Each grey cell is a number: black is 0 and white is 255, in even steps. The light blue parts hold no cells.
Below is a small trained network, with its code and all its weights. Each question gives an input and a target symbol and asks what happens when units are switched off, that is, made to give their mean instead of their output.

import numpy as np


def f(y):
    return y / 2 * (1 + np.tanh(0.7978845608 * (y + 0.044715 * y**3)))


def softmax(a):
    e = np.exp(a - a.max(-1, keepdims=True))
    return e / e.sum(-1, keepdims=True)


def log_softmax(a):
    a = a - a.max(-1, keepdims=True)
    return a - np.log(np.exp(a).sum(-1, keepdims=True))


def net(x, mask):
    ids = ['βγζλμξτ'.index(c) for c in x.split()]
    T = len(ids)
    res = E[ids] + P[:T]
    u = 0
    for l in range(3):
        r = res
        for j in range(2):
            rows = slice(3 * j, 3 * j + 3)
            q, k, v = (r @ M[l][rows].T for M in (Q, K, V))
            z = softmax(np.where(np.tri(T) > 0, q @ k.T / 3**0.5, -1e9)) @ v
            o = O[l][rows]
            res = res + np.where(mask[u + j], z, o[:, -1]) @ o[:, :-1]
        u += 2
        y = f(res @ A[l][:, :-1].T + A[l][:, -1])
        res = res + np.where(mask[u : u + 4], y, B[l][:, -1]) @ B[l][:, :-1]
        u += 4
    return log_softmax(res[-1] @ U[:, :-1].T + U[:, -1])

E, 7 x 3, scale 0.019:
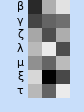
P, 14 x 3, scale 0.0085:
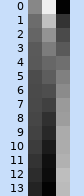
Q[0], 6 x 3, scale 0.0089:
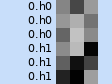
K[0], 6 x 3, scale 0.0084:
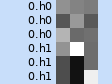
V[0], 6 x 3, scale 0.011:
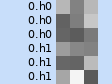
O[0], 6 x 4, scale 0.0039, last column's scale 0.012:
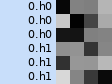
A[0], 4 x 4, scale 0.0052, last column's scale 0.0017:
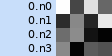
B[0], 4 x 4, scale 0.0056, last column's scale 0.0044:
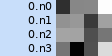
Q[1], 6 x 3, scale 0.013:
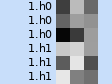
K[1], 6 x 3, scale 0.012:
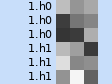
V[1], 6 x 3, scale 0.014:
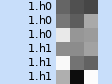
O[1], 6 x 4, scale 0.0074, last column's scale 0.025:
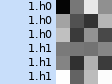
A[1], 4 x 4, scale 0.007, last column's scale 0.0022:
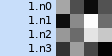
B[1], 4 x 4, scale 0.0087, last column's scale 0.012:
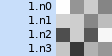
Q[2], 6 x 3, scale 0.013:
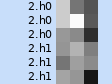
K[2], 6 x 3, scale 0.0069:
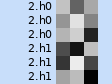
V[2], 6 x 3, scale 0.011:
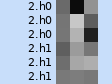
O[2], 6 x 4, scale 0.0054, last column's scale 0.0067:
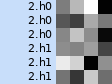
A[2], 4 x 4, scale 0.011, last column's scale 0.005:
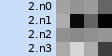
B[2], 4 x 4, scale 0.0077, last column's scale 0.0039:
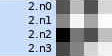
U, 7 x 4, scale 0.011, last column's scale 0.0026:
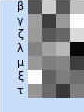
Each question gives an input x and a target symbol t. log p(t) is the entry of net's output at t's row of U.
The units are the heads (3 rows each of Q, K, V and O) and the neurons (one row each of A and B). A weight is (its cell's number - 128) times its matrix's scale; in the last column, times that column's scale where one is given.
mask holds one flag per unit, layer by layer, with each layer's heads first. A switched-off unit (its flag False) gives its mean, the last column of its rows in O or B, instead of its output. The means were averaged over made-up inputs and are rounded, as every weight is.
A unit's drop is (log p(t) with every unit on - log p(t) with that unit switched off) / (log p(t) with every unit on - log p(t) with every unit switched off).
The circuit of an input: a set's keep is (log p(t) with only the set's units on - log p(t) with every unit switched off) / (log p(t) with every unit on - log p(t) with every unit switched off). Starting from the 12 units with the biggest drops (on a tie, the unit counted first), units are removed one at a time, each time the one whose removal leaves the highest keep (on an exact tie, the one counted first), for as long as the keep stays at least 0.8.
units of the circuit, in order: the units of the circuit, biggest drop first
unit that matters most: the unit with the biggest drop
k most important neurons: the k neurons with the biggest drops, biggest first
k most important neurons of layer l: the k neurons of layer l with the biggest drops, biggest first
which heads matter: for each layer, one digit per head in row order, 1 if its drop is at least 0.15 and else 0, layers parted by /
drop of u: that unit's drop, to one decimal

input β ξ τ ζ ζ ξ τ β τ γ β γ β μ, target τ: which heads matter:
00 / 01 / 10
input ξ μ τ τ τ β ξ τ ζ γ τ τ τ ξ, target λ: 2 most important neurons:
(0.n3, 0.n0)
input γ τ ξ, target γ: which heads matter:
00 / 11 / 10
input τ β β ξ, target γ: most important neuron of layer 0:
(0.n3)
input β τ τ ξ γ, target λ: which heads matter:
01 / 11 / 10
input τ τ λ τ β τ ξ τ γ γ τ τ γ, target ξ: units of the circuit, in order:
(0.n1, 1.h1)
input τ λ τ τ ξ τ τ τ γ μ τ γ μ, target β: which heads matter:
00 / 10 / 00
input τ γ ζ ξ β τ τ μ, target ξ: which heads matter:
00 / 11 / 00
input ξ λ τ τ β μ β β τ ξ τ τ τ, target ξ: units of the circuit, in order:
(1.h1, 0.h1, 0.n0)
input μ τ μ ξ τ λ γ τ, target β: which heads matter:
00 / 01 / 00
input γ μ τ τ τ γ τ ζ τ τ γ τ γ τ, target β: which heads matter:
00 / 10 / 00
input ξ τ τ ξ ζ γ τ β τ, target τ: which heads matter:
00 / 01 / 10
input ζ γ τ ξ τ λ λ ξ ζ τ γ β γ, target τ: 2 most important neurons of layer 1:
(1.n3, 1.n2)
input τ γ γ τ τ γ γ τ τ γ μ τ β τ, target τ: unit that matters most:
2.h0
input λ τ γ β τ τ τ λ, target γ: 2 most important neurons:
(1.n3, 1.n2)
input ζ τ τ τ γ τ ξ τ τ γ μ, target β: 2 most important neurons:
(0.n3, 1.n3)
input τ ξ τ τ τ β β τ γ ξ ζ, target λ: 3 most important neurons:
(0.n3, 0.n0, 0.n1)
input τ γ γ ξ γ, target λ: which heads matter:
00 / 11 / 00
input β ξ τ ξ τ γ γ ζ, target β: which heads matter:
00 / 11 / 00
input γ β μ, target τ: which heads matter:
00 / 11 / 00
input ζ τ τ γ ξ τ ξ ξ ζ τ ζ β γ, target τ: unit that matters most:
1.h1
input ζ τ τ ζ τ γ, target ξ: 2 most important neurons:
(0.n1, 0.n0)
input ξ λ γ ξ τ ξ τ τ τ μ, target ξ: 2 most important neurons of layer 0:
(0.n0, 0.n1)
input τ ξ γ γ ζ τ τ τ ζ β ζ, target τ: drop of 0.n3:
-0.1
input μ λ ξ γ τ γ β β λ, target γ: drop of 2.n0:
0.0
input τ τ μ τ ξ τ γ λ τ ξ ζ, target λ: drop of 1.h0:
0.6
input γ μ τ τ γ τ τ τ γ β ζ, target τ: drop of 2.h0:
0.1
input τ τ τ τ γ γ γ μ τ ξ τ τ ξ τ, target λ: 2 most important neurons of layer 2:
(2.n3, 2.n0)
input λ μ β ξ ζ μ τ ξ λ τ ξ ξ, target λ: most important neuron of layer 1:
(1.n3)
